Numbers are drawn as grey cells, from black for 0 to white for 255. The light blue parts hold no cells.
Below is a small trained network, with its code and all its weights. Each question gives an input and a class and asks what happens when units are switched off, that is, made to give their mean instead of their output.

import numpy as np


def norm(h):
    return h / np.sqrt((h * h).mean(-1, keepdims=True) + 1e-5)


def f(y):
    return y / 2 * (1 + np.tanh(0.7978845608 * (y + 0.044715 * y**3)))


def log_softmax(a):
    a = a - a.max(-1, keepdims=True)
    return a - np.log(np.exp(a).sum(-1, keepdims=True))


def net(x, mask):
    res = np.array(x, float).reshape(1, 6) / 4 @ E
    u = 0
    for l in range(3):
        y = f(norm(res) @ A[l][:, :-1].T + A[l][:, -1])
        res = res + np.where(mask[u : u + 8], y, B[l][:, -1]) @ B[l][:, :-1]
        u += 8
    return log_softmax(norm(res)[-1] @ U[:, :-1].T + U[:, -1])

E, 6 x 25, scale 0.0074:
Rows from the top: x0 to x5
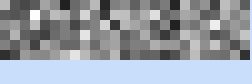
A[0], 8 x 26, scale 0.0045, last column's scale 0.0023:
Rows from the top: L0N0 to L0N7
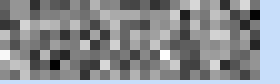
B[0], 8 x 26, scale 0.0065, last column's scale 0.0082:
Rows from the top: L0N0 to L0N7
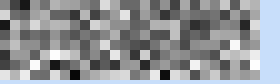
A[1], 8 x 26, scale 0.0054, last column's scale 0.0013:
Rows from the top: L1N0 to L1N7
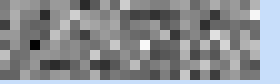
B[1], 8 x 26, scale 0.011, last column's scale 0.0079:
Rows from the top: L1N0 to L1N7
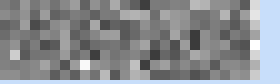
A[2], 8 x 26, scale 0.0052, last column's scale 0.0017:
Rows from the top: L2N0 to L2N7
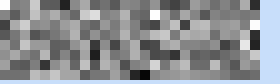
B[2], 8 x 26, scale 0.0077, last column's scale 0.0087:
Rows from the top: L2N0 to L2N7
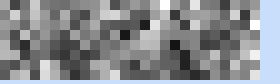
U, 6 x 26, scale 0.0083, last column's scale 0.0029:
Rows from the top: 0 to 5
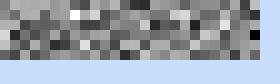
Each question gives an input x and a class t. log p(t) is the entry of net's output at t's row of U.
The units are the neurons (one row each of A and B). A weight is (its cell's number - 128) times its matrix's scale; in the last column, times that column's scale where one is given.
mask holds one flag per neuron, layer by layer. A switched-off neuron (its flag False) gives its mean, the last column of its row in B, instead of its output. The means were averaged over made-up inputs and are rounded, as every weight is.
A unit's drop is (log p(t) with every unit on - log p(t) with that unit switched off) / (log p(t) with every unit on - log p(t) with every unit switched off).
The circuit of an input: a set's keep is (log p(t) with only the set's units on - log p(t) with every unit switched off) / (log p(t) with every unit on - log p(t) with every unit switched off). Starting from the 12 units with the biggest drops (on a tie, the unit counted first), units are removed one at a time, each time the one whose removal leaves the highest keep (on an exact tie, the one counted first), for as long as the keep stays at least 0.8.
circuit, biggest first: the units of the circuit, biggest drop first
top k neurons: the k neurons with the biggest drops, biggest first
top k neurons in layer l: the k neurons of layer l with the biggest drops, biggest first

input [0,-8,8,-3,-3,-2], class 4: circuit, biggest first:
L0N6
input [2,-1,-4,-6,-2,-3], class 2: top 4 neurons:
L0N5; L0N6; L1N4; L0N2
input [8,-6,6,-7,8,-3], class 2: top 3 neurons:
L0N5; L1N4; L0N2
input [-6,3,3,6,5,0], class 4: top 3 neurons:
L0N2; L0N5; L0N7
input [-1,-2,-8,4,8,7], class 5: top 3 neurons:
L0N6; L1N2; L0N0
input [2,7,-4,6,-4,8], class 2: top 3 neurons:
L0N6; L1N7; L1N1
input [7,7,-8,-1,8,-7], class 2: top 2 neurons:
L0N6; L1N4
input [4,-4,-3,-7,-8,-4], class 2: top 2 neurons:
L0N5; L0N2
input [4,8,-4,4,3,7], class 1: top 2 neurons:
L0N6; L1N1
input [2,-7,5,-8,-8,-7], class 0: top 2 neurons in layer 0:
L0N5; L0N6
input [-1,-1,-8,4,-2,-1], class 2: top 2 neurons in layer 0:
L0N6; L0N0
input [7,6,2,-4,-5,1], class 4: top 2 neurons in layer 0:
L0N5; L0N2
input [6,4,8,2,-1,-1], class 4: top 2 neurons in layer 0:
L0N5; L0N0
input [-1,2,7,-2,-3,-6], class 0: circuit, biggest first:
L1N0
